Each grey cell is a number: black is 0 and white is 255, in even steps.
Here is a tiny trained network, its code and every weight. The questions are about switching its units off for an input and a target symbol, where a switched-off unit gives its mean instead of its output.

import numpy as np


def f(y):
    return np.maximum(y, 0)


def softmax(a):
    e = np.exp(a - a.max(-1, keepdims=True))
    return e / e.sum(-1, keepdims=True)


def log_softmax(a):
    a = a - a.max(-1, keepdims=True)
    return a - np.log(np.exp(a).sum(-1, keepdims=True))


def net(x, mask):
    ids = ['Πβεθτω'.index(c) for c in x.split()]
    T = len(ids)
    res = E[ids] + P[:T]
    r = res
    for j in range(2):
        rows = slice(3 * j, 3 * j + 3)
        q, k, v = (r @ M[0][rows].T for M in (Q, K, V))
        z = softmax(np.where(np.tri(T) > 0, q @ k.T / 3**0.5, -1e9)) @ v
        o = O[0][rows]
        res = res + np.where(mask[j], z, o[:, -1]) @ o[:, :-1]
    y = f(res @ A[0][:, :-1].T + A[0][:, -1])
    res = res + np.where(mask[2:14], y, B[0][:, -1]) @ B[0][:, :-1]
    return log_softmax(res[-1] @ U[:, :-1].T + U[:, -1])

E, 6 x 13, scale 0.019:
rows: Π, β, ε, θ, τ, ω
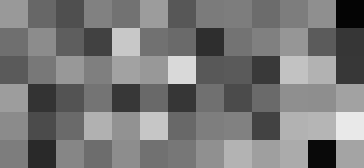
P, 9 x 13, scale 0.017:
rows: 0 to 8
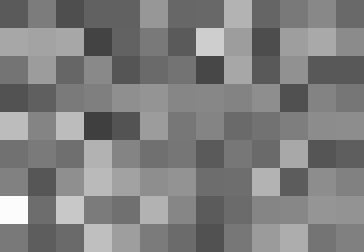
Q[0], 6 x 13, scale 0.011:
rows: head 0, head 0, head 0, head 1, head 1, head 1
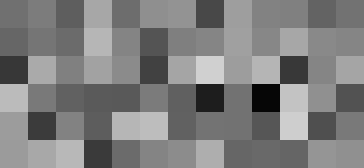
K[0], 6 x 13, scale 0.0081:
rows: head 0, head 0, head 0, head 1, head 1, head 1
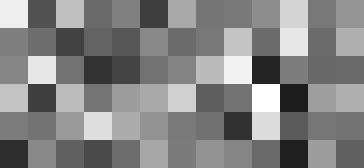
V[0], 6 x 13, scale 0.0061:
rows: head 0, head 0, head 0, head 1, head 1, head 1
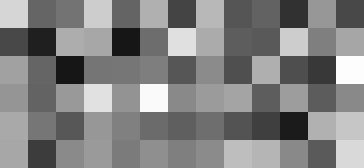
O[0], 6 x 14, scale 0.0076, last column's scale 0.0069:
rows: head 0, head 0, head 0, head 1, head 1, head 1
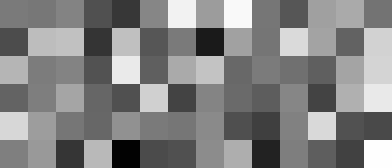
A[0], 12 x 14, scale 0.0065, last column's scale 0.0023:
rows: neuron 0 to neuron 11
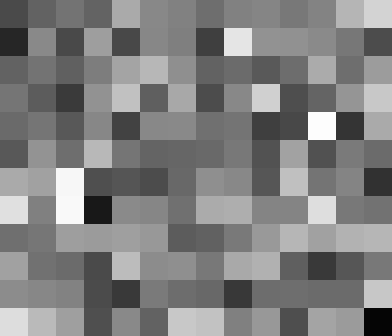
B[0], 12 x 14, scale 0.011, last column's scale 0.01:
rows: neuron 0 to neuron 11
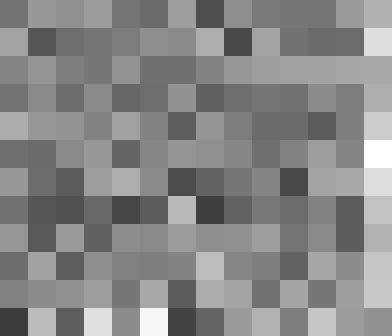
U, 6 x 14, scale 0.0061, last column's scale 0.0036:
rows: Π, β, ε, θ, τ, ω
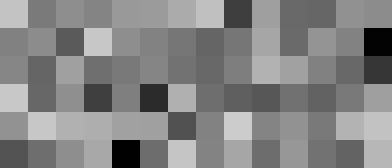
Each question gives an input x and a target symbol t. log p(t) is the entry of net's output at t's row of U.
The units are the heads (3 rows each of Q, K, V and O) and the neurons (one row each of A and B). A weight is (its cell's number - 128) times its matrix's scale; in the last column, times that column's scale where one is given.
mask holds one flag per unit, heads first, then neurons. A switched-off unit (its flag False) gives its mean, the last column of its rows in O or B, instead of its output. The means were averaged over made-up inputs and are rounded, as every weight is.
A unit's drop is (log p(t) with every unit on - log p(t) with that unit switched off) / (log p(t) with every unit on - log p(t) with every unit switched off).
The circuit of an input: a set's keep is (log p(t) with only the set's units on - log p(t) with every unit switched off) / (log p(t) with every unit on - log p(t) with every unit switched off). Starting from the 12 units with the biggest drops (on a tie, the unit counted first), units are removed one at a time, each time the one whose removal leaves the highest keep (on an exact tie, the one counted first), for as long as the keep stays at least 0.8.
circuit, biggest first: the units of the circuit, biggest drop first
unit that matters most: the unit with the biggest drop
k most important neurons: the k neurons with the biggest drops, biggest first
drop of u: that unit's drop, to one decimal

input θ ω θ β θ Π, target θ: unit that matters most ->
head 1
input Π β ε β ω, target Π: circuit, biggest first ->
(head 0; head 1)
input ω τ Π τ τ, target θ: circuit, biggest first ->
(neuron 7; head 0; head 1)
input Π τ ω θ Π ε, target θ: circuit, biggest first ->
(head 1; neuron 4)
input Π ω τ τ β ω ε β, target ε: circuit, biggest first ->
(head 0; head 1; neuron 8)
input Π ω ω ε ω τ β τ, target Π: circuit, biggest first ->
(head 0; head 1)
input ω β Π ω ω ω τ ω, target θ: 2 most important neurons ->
(neuron 7; neuron 6)
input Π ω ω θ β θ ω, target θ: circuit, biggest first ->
(head 1; neuron 10)
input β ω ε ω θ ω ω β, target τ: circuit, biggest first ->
(head 1; neuron 10; neuron 7)
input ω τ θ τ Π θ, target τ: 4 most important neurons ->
(neuron 10; neuron 7; neuron 1; neuron 6)
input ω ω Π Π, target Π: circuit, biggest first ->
(neuron 1; neuron 4; head 0)
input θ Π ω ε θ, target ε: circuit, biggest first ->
(head 1; head 0)
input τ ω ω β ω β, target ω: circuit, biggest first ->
(head 1; neuron 5)
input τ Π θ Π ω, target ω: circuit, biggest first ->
(head 0)
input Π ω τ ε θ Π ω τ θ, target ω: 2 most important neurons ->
(neuron 5; neuron 4)
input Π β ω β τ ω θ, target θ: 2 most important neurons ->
(neuron 5; neuron 9)
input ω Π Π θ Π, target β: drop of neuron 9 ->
0.0
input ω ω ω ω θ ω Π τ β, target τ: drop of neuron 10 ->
0.4
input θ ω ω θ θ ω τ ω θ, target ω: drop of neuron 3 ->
0.0
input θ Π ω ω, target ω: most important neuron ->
(neuron 6)
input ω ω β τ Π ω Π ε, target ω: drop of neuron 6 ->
0.0
